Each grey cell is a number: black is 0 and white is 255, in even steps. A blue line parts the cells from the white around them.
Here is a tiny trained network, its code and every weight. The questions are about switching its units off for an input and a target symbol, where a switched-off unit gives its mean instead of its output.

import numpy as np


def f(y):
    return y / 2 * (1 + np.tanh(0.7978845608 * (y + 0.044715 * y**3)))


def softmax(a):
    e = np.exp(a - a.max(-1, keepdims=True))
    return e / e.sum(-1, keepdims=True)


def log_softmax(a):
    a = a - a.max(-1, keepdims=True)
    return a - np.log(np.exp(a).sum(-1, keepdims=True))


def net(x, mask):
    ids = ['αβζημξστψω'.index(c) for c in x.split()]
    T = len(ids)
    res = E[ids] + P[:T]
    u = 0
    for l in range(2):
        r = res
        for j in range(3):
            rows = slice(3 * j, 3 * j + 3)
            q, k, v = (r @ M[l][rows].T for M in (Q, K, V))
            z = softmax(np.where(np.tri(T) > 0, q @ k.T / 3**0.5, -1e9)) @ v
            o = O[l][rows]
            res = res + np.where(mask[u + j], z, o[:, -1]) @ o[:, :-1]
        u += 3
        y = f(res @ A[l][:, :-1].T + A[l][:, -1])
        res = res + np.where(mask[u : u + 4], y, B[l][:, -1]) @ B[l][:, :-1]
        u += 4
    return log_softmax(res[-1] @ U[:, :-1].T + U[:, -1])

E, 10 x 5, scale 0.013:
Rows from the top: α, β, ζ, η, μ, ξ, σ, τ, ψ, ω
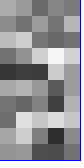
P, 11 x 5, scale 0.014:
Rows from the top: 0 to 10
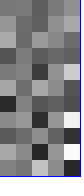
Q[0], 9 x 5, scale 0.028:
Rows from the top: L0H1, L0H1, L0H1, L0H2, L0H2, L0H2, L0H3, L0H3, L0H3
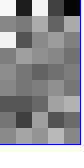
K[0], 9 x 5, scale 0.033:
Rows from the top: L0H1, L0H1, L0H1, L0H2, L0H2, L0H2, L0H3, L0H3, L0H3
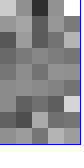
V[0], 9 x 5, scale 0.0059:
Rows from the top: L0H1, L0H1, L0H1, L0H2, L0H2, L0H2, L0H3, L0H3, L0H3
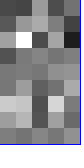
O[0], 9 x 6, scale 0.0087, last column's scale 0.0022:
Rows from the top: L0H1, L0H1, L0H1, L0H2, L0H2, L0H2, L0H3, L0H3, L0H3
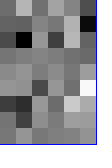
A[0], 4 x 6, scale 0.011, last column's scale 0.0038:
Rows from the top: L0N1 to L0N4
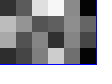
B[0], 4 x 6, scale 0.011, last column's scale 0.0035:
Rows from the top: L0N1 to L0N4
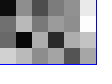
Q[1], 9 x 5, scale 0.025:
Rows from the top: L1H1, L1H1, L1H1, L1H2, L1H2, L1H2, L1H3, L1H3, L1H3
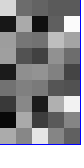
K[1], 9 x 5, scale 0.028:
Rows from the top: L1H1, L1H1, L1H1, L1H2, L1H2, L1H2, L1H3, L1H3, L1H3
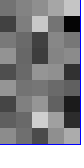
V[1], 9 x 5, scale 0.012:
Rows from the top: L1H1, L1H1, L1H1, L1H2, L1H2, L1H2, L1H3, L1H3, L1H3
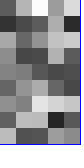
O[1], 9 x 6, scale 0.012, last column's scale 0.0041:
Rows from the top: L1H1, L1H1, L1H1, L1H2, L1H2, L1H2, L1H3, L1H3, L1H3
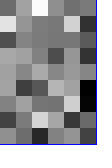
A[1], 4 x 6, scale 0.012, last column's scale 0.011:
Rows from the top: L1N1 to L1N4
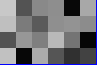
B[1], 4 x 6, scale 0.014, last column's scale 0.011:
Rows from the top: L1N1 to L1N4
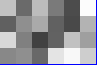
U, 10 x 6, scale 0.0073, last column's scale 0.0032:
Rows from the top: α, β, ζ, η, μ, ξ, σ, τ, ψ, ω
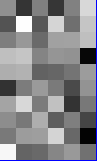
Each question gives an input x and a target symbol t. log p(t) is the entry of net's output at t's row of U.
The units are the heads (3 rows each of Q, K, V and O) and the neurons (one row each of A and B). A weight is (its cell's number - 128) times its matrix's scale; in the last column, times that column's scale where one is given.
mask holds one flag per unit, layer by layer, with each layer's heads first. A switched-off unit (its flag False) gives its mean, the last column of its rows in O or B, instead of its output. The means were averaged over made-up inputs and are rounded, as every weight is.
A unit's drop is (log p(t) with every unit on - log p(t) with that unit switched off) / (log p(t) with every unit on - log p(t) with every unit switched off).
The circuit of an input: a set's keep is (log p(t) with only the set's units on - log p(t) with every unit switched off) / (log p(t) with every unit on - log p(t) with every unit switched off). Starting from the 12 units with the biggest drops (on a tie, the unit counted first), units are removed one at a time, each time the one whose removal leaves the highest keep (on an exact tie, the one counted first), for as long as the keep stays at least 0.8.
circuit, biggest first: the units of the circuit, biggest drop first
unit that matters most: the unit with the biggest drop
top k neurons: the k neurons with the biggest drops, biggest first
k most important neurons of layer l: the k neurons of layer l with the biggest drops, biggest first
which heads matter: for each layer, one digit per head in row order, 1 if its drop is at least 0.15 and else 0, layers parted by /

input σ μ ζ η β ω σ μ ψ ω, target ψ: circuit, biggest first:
L1H3, L1N4
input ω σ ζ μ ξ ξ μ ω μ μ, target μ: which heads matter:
000 / 110
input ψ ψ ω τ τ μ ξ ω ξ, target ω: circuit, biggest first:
L1H2, L1H3
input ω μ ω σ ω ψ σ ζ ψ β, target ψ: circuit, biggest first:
L1H3, L1N4
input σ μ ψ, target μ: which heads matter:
100 / 101
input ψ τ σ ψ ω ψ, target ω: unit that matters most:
L0N1
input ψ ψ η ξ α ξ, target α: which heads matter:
101 / 001
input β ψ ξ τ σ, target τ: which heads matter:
100 / 101
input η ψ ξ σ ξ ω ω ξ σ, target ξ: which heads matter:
001 / 101
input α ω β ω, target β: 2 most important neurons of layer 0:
L0N1, L0N3
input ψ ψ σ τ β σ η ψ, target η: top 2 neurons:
L0N1, L1N2
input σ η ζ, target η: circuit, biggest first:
L0N1, L1H3, L1H1
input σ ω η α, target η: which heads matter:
000 / 101
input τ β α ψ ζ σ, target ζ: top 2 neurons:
L1N4, L0N3
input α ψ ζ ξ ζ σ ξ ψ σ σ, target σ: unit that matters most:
L1H3
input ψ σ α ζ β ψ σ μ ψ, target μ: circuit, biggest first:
L1H3, L1N2, L0H1
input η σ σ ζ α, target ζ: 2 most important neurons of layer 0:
L0N3, L0N2
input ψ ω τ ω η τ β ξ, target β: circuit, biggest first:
L1N1, L1H2
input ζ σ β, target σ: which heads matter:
101 / 000
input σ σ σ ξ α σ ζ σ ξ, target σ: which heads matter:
101 / 000
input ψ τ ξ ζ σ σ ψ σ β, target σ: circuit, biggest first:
L0H1, L0H3
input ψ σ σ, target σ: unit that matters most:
L0H1
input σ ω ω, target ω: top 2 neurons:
L1N4, L1N1
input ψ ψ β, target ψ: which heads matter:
100 / 100
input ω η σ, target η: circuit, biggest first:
L0N1, L1H1, L1H3
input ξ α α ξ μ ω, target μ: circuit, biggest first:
L1H3, L1N2, L0H1, L1H1
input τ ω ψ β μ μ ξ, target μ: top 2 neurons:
L0N4, L1N4
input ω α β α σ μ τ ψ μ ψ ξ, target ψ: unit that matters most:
L1H1
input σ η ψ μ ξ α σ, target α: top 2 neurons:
L1N4, L0N4
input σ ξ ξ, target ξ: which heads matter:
000 / 101
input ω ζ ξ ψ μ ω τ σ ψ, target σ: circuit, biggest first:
L0H1, L1N1
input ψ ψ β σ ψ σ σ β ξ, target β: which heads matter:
100 / 101
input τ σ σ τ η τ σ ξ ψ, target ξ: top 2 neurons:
L0N1, L1N4
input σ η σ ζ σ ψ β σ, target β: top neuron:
L1N1
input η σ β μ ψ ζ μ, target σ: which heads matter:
001 / 000
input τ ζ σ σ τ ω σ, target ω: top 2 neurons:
L1N4, L1N1
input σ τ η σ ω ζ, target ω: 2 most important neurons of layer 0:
L0N1, L0N2
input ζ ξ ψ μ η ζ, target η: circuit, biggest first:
L1H3, L0N1, L1H1
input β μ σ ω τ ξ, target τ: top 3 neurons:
L0N1, L1N4, L0N3
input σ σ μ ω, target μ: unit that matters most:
L1N2
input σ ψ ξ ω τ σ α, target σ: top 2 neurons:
L0N3, L1N1
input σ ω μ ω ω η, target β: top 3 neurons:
L0N1, L1N1, L0N3
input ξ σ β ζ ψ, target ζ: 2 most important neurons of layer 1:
L1N4, L1N1
